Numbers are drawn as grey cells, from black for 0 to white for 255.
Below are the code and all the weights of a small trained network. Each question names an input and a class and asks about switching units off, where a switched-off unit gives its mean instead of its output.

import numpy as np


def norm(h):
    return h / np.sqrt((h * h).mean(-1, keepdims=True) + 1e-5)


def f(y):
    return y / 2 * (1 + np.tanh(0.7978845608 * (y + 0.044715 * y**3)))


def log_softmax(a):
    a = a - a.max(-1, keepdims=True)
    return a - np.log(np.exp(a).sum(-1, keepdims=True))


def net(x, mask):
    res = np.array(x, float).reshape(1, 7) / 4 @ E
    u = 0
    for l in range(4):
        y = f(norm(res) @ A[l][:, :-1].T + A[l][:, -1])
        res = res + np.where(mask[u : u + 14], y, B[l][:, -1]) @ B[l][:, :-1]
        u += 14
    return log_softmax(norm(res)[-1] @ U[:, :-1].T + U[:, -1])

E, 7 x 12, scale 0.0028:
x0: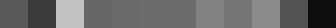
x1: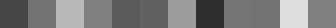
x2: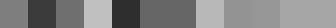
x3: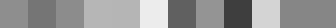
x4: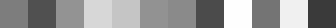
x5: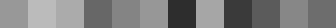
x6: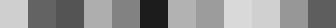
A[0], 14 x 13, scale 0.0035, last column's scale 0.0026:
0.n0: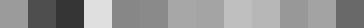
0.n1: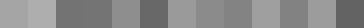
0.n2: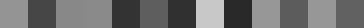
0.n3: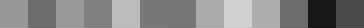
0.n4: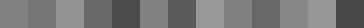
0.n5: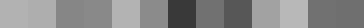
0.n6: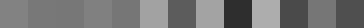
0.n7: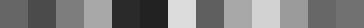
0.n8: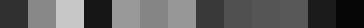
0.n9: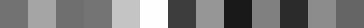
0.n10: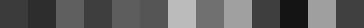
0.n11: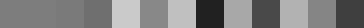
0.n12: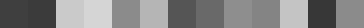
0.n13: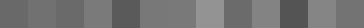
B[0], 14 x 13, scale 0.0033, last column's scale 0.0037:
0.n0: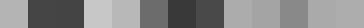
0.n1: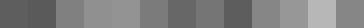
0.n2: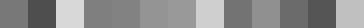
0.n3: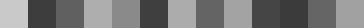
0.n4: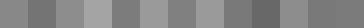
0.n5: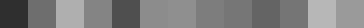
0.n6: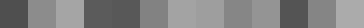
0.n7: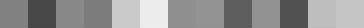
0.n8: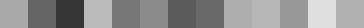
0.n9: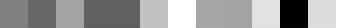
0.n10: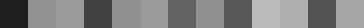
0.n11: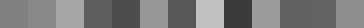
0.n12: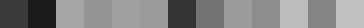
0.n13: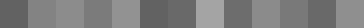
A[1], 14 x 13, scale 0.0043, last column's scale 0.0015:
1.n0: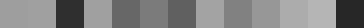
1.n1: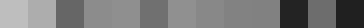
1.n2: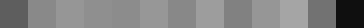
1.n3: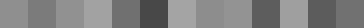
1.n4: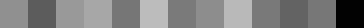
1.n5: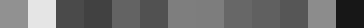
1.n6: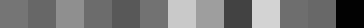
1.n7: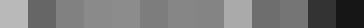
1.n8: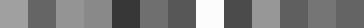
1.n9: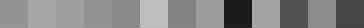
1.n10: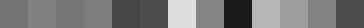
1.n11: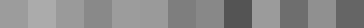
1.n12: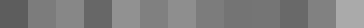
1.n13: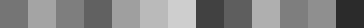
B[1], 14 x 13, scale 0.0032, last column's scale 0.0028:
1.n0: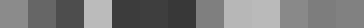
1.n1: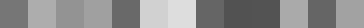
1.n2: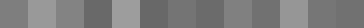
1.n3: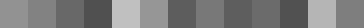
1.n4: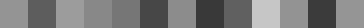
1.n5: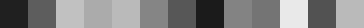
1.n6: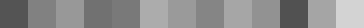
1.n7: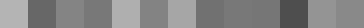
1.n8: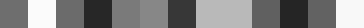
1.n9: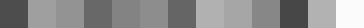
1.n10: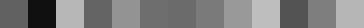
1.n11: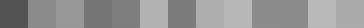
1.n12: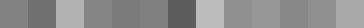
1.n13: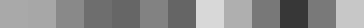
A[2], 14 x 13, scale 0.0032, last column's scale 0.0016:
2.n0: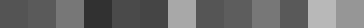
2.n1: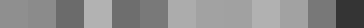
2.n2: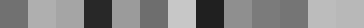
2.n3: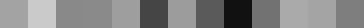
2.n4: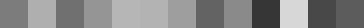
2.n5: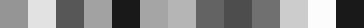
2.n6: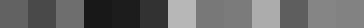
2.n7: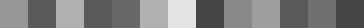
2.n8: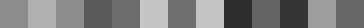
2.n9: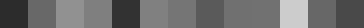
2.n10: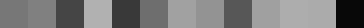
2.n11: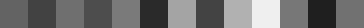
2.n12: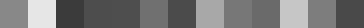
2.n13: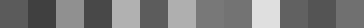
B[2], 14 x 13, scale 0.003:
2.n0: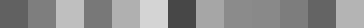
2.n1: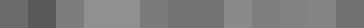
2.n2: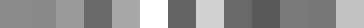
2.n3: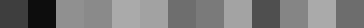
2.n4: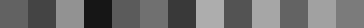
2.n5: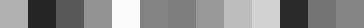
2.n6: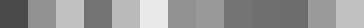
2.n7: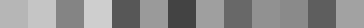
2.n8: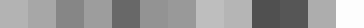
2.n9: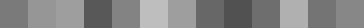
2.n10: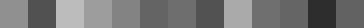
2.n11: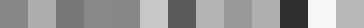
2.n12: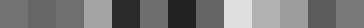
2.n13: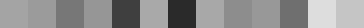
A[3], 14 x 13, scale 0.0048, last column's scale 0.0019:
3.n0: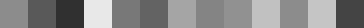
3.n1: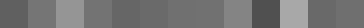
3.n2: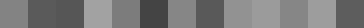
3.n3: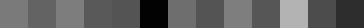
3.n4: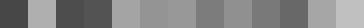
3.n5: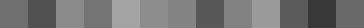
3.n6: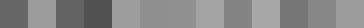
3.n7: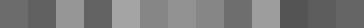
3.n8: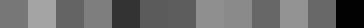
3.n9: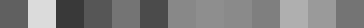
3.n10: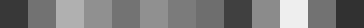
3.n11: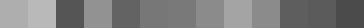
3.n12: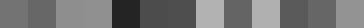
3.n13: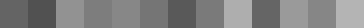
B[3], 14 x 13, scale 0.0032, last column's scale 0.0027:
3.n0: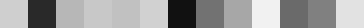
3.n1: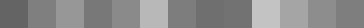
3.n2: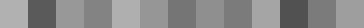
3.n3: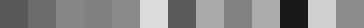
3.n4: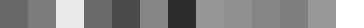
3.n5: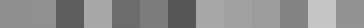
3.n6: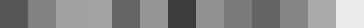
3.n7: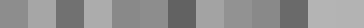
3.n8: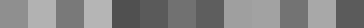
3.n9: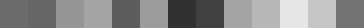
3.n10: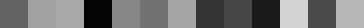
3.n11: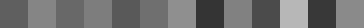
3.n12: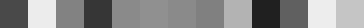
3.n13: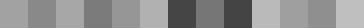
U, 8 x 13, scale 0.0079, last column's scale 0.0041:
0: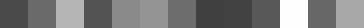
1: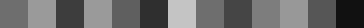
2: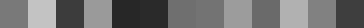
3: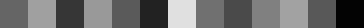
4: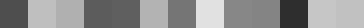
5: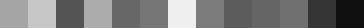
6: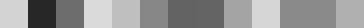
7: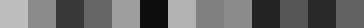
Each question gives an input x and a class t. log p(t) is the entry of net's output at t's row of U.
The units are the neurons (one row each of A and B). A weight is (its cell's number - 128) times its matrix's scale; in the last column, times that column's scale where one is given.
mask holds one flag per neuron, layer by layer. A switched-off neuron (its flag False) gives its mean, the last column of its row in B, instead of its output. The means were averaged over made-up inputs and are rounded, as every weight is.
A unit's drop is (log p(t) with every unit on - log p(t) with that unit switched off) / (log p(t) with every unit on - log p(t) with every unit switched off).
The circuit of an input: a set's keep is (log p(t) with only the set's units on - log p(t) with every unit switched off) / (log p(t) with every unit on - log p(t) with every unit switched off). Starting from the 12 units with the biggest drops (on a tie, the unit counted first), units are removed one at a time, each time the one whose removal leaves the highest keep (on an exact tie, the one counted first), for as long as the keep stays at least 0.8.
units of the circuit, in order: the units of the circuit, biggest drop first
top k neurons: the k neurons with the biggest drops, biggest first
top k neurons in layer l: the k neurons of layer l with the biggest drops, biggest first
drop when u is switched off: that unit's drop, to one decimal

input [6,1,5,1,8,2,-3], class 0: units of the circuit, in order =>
[3.n10 0.n9]
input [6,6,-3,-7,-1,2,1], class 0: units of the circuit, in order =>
[0.n9 1.n8]
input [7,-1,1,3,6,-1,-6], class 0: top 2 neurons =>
[0.n12 3.n10]
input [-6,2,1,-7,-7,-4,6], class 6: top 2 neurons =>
[0.n9 1.n0]
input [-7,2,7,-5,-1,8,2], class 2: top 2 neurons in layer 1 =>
[1.n8 1.n0]
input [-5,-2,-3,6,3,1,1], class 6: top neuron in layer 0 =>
[0.n0]
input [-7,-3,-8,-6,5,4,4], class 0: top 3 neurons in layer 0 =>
[0.n8 0.n11 0.n9]
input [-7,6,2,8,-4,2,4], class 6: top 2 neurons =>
[0.n0 3.n0]
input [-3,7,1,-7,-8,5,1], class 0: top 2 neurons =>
[1.n5 0.n9]
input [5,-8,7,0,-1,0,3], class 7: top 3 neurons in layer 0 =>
[0.n9 0.n3 0.n0]
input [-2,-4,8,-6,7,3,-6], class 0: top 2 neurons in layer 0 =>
[0.n12 0.n8]
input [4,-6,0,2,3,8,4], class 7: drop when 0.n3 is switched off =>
0.3
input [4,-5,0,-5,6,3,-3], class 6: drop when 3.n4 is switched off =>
0.0
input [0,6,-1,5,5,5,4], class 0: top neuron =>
[3.n10]
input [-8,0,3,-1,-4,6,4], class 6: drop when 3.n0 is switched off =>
0.3
